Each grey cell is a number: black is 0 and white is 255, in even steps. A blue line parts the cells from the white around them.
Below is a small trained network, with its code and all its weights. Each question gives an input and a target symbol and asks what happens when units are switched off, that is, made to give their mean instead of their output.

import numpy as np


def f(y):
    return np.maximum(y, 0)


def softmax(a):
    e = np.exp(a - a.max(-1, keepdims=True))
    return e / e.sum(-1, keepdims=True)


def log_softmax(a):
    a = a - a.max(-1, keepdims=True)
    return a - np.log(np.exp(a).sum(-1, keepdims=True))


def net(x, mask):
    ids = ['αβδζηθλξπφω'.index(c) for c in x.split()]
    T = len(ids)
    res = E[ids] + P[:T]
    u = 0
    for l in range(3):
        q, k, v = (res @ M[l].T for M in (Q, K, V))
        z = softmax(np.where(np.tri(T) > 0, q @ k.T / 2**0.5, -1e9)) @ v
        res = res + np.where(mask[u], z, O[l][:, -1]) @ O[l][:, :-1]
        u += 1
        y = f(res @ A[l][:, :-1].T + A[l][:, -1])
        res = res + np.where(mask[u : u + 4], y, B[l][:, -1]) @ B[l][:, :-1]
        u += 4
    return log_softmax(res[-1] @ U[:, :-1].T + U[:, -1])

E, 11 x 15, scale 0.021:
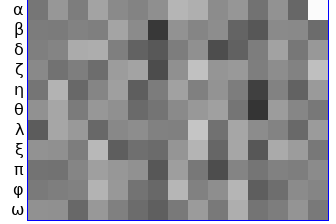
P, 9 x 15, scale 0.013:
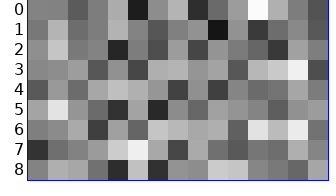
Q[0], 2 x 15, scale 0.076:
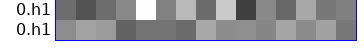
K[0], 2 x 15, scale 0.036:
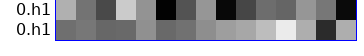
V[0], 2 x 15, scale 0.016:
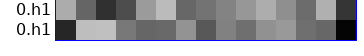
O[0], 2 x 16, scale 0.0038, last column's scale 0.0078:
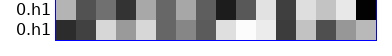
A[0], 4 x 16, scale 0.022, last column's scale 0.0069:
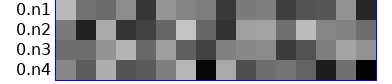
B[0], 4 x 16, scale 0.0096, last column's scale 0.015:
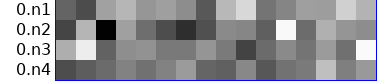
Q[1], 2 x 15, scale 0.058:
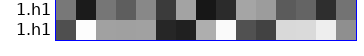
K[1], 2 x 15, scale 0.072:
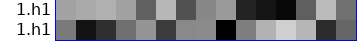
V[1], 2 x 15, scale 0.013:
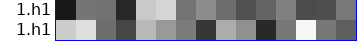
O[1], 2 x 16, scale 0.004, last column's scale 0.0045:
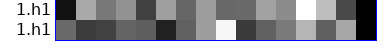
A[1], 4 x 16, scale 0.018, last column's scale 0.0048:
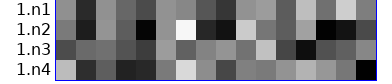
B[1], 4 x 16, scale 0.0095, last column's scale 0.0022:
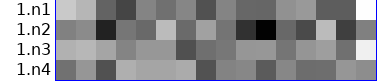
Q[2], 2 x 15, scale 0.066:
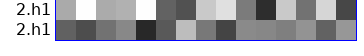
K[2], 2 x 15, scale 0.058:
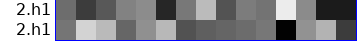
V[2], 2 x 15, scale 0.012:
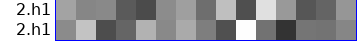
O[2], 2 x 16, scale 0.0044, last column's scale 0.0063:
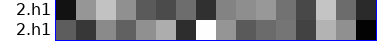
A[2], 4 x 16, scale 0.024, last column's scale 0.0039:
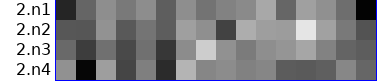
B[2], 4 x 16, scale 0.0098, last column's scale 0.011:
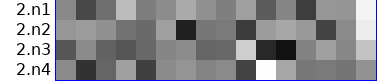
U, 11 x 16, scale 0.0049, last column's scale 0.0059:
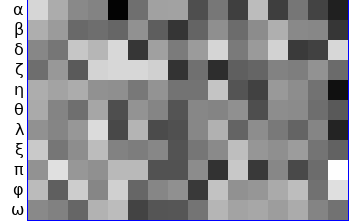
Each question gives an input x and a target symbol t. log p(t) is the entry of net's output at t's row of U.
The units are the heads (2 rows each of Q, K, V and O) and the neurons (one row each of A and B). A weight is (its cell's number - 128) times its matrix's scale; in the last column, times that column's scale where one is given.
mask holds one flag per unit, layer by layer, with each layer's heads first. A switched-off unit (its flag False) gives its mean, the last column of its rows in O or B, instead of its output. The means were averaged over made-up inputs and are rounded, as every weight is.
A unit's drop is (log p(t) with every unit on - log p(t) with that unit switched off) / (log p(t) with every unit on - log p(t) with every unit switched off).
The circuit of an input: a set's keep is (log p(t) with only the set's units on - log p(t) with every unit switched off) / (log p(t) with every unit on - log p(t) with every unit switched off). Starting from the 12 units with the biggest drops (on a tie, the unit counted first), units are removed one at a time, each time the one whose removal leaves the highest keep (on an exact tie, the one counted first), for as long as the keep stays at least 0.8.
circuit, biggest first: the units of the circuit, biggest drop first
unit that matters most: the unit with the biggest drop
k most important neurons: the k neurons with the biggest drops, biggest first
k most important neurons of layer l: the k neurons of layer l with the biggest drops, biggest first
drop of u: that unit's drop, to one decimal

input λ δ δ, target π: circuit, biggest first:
0.n3; 0.h1
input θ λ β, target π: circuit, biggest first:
0.h1; 0.n3
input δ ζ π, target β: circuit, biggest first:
1.n1; 0.h1; 0.n1
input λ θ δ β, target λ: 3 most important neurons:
2.n1; 2.n2; 0.n3
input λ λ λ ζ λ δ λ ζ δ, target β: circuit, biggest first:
0.h1; 1.n1; 0.n1
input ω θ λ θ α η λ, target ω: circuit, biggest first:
0.n2; 0.h1
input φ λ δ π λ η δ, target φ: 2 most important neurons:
0.n3; 2.n2
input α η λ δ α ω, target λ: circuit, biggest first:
0.h1; 0.n1
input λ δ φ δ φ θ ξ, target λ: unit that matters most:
2.n1
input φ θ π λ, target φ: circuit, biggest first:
1.h1; 0.n3; 2.h1
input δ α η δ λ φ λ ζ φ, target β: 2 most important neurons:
1.n1; 0.n1
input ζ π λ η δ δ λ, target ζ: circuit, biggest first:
1.n4; 0.h1; 0.n3
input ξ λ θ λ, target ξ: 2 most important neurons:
2.n4; 0.n3
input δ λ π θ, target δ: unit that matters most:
0.h1
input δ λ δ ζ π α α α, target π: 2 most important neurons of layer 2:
2.n1; 2.n3
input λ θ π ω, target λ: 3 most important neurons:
2.n1; 0.n3; 2.n2
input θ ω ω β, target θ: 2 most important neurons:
2.n4; 2.n3
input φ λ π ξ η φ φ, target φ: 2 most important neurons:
0.n3; 2.n2
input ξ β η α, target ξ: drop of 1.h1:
1.1
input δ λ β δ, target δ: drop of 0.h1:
0.3
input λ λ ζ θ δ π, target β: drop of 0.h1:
1.2
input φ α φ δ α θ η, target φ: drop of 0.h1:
0.1
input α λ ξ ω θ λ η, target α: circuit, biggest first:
0.h1
